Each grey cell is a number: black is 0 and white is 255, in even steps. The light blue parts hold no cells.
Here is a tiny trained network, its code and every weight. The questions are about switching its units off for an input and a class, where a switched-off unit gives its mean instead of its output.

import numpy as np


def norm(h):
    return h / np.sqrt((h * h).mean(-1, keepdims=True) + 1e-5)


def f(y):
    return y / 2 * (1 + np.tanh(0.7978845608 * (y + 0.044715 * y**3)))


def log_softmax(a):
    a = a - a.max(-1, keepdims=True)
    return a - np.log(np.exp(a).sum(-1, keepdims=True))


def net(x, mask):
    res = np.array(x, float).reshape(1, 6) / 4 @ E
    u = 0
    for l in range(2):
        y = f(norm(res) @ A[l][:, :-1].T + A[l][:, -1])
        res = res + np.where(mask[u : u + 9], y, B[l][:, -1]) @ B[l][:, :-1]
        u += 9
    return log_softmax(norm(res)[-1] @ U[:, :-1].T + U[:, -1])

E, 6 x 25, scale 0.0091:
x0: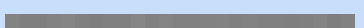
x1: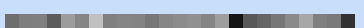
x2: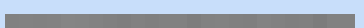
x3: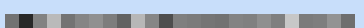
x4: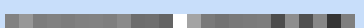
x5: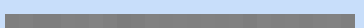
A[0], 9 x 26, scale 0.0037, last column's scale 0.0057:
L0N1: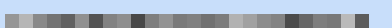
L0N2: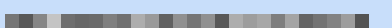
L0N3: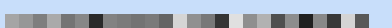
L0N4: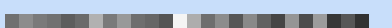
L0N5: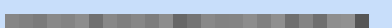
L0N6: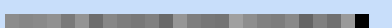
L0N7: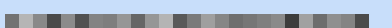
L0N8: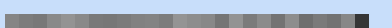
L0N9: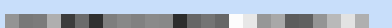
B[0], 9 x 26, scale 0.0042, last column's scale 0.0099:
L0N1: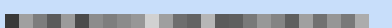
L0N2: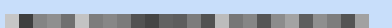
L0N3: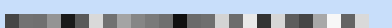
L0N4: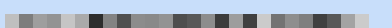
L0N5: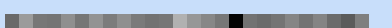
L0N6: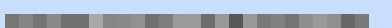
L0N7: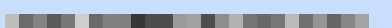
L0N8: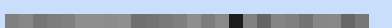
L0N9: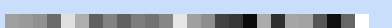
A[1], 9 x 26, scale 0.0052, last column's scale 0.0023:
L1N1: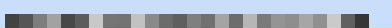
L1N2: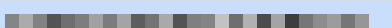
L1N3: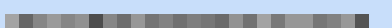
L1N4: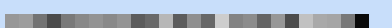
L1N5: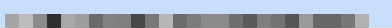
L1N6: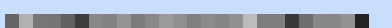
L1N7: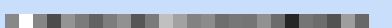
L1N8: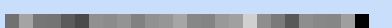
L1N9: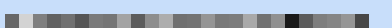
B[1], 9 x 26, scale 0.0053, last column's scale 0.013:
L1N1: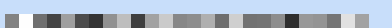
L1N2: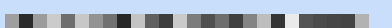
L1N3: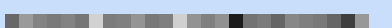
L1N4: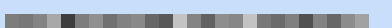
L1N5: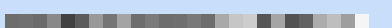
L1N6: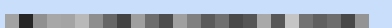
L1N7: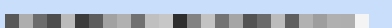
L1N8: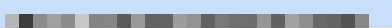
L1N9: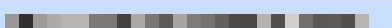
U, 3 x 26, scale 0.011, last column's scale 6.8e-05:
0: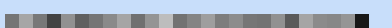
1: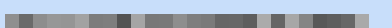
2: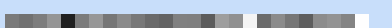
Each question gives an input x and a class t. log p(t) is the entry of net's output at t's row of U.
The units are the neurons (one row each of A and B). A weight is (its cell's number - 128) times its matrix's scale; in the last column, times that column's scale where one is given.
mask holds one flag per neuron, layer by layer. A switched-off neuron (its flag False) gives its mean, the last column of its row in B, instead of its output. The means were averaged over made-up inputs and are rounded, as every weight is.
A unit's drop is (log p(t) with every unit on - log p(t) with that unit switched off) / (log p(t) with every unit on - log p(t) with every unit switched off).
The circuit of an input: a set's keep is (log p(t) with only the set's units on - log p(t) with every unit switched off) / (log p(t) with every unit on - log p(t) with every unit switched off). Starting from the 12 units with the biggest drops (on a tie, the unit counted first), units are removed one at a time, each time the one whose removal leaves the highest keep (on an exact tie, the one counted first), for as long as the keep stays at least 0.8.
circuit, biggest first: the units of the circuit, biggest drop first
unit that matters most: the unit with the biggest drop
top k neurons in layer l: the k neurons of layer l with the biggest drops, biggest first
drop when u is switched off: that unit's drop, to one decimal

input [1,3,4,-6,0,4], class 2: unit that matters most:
L0N9
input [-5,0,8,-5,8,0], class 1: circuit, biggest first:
[L0N9 L1N9 L1N6]
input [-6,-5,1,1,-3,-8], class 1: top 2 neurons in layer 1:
[L1N7 L1N1]
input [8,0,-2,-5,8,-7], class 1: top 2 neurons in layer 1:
[L1N9 L1N6]
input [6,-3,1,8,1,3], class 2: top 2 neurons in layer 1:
[L1N9 L1N2]
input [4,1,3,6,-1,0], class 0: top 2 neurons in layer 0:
[L0N9 L0N4]
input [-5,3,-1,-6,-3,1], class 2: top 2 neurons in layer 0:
[L0N9 L0N7]
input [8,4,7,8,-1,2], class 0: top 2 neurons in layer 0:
[L0N9 L0N4]
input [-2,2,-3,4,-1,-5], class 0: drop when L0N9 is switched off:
1.3
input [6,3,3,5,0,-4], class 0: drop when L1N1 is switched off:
1.0
